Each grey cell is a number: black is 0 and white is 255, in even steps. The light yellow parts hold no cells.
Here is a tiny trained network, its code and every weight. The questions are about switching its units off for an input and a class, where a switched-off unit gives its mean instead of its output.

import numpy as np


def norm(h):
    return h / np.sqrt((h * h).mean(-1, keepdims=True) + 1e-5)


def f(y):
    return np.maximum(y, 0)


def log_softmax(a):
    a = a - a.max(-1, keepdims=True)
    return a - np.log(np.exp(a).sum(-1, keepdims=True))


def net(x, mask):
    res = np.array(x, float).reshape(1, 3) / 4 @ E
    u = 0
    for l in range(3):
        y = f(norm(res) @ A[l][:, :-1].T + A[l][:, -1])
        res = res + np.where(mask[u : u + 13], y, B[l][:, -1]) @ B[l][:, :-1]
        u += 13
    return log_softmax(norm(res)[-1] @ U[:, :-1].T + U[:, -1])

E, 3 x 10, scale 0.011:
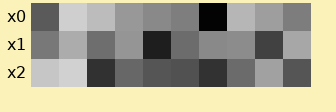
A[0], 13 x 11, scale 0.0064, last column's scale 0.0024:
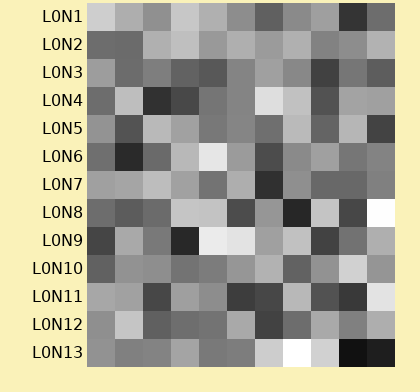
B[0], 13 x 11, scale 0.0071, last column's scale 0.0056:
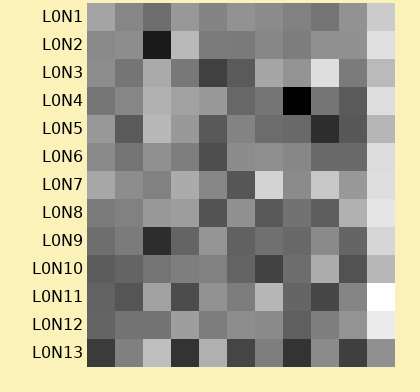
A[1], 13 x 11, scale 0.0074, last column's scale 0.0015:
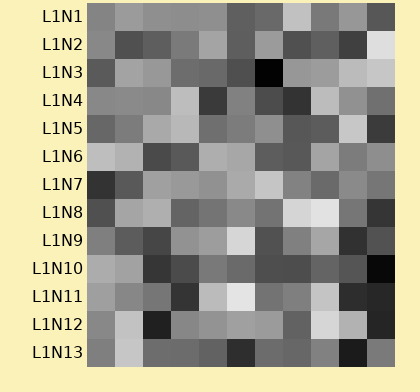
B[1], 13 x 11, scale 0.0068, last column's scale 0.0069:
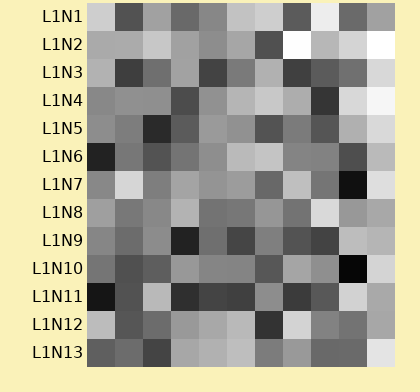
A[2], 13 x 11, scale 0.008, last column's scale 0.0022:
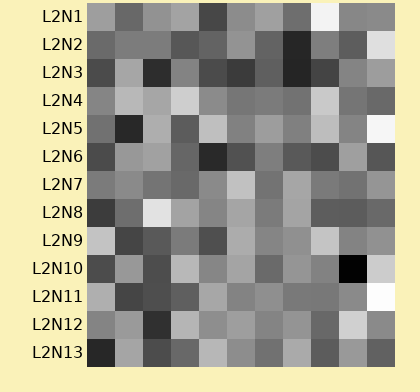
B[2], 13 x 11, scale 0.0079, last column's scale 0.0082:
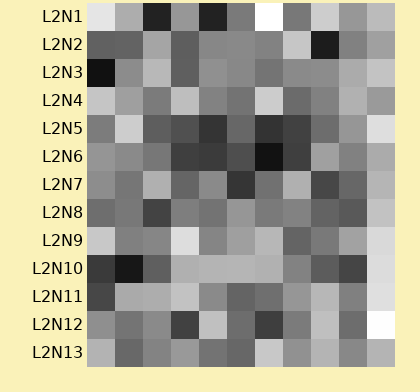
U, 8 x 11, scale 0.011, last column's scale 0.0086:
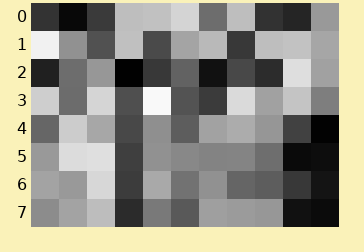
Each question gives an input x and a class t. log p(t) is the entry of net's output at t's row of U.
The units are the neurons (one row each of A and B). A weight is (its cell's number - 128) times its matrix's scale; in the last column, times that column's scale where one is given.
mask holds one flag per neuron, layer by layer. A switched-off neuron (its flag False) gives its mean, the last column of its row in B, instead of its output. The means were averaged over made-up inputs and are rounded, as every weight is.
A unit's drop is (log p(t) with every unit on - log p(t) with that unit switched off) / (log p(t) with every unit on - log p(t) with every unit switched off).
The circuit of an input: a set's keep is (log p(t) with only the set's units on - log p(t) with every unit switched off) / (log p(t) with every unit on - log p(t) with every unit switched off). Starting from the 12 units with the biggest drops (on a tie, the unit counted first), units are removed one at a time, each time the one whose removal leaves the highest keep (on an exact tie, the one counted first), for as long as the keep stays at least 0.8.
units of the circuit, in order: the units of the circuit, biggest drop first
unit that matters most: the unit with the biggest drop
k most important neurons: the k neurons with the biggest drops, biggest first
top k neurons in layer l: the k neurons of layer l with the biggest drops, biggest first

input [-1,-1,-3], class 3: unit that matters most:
L0N2
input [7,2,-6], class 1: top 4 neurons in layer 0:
[L0N11, L0N7, L0N4, L0N12]
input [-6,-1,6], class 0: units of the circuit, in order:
[L1N10, L2N10]
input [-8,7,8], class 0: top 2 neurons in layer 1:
[L1N10, L1N13]
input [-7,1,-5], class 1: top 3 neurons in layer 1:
[L1N13, L1N10, L1N2]
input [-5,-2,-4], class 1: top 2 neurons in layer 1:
[L1N13, L1N2]
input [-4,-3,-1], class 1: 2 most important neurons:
[L1N4, L1N13]
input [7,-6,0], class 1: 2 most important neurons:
[L0N7, L1N8]
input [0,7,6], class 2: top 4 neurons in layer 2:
[L2N3, L2N6, L2N9, L2N8]
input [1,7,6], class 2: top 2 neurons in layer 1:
[L1N7, L1N4]
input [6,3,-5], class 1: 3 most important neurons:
[L0N11, L1N1, L0N7]
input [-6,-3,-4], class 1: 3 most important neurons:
[L1N13, L1N10, L1N2]
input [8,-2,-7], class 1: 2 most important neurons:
[L1N8, L0N11]
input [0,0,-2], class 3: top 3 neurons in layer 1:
[L1N9, L1N2, L1N7]
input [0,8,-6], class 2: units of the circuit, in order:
[L2N6]
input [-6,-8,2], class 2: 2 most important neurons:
[L1N11, L0N7]
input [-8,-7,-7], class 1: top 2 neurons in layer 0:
[L0N11, L0N2]
